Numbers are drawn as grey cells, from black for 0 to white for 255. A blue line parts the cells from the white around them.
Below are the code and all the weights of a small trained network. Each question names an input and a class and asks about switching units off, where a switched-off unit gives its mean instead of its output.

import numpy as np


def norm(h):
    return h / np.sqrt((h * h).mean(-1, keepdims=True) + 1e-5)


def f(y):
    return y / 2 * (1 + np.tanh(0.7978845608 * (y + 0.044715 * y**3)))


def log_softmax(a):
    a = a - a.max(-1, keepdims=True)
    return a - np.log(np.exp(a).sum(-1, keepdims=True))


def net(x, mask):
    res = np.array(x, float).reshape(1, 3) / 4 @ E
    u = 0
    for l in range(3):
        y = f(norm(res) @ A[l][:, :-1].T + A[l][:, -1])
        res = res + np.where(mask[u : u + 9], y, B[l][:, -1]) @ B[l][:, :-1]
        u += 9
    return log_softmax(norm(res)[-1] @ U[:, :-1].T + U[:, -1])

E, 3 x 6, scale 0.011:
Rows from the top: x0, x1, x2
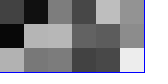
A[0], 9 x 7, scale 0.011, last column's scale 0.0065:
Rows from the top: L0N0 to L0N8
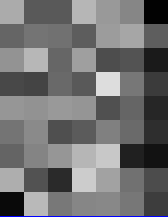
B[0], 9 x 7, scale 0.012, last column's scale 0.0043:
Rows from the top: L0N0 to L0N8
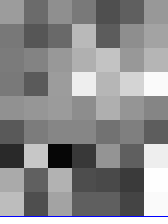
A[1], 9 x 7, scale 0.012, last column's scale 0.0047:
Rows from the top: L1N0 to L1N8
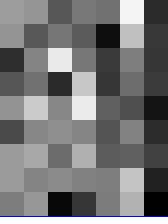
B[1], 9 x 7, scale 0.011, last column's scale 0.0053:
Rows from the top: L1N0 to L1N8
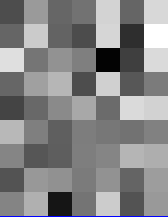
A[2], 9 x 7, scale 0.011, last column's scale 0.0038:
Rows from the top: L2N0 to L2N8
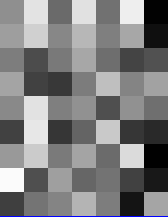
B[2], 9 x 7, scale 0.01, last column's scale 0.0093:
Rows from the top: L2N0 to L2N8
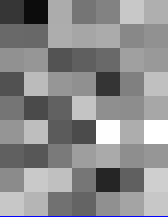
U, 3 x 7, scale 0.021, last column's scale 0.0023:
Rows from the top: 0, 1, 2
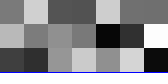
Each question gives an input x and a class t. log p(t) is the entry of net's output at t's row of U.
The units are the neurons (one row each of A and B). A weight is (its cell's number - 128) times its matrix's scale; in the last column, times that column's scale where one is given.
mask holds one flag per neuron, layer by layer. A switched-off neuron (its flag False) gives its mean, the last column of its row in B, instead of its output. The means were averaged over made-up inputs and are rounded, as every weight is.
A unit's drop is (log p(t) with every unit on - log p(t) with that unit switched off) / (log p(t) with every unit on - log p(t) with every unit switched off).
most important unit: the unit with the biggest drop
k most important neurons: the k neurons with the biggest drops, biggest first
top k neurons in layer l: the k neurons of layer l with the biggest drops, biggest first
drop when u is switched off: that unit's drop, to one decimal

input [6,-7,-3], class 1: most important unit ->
L0N7
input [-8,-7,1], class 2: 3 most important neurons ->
L1N4, L0N8, L1N2
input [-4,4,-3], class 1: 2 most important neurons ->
L0N8, L0N3
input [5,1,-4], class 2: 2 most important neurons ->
L0N3, L1N1
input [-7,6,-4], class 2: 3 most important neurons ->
L1N4, L0N7, L0N2
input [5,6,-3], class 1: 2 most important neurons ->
L0N8, L1N2
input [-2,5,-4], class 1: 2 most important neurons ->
L0N8, L1N1
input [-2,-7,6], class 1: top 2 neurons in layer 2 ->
L2N7, L2N5
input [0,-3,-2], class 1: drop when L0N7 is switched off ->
1.2
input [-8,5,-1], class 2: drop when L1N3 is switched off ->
0.0
